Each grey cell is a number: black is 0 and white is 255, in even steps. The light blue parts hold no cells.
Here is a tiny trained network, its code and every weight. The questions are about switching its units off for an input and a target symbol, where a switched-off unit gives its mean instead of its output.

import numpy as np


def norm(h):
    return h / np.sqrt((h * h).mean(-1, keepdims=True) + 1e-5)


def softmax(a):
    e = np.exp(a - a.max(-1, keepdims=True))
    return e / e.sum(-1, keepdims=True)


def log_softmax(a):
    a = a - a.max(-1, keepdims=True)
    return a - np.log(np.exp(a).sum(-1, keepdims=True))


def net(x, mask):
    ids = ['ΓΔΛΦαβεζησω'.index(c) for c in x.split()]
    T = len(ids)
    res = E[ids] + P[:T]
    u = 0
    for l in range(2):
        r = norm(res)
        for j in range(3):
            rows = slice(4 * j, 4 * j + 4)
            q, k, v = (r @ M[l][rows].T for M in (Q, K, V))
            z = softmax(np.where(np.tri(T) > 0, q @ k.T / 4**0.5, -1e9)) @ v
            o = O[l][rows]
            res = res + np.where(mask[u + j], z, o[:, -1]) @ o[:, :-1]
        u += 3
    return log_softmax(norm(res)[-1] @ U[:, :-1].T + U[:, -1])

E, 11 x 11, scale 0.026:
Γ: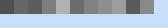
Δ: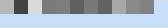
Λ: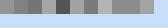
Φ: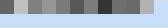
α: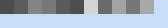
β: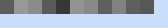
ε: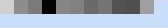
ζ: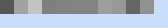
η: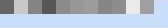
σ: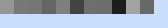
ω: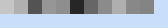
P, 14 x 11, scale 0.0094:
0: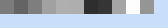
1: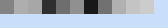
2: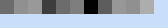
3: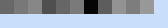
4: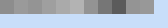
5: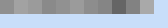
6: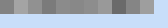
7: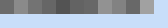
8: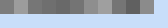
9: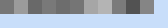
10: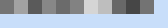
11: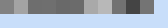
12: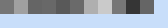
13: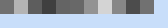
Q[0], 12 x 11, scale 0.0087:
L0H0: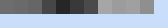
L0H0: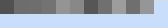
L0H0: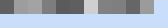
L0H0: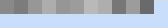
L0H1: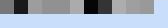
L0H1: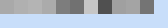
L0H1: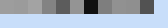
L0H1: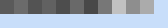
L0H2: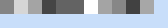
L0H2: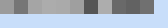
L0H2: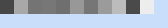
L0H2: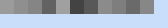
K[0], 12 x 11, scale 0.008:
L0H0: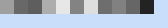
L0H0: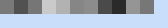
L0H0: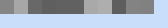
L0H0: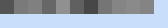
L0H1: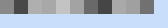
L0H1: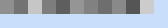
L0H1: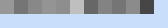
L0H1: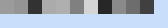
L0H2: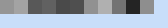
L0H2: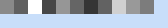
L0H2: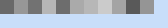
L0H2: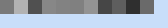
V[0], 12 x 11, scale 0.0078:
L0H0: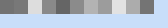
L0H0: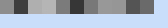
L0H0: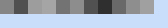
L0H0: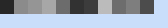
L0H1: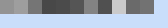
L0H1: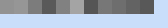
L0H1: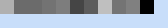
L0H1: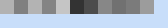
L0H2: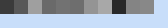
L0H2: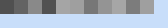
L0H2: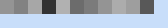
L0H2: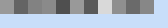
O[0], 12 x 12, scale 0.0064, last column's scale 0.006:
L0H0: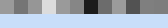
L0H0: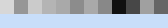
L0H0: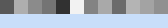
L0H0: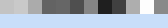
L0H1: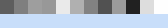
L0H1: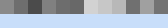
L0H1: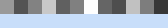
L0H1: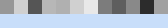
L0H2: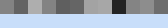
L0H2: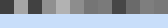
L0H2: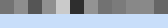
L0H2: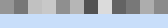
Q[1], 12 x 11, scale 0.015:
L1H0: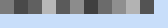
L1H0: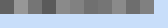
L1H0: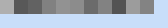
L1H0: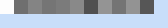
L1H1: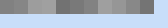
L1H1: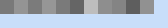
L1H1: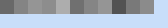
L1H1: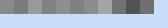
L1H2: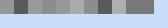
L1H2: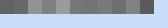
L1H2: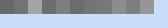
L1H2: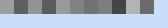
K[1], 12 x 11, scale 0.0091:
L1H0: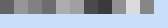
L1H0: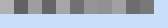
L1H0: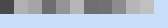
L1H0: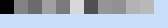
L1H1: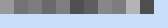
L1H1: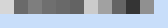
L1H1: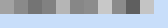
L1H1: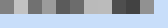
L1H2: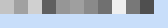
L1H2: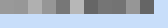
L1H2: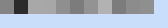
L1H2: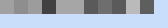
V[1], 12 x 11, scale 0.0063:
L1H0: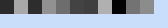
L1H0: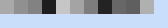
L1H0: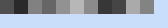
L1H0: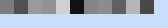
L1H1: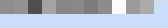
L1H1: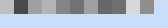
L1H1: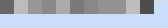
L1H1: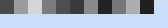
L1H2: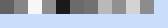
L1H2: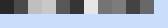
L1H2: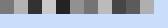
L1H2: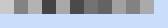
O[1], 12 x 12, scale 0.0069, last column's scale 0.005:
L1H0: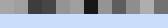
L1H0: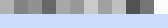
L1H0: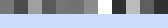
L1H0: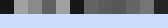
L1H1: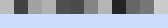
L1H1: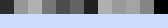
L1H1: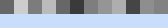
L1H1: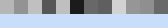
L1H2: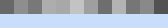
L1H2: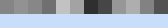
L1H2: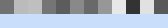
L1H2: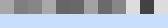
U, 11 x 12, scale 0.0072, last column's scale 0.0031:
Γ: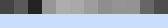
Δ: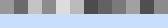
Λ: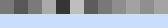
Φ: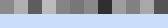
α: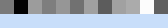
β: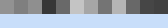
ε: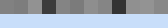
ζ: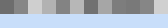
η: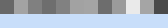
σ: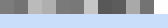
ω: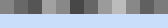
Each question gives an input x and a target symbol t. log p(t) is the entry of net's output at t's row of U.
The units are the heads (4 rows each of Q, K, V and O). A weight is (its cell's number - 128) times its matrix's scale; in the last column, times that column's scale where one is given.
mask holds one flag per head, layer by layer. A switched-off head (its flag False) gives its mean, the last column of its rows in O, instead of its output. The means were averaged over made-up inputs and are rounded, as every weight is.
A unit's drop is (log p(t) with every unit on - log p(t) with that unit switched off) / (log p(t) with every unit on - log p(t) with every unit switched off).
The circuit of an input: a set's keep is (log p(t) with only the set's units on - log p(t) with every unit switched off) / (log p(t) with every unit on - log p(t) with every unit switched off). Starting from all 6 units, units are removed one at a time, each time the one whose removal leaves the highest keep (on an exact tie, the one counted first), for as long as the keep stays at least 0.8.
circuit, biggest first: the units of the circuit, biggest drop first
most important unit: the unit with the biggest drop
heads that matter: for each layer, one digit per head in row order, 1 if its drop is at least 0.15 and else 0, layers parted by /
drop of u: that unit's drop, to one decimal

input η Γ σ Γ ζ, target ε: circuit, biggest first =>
(L1H0 L0H0)
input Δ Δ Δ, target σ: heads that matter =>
011 / 101
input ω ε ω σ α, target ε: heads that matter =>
011 / 100
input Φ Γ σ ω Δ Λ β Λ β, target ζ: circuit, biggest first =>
(L0H2)
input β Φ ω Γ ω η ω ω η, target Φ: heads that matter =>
000 / 100
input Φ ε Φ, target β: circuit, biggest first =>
(L1H0 L0H0)
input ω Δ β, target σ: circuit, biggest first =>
(L1H0 L0H1)
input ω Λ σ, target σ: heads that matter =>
010 / 000
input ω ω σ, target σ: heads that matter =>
011 / 000
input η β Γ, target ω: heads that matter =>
110 / 010
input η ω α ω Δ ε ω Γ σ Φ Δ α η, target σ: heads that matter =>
000 / 100
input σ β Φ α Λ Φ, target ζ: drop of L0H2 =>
0.3
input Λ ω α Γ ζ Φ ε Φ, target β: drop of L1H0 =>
0.4
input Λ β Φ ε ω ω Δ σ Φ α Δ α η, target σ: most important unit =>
L1H0
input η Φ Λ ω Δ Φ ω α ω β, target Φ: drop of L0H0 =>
0.2
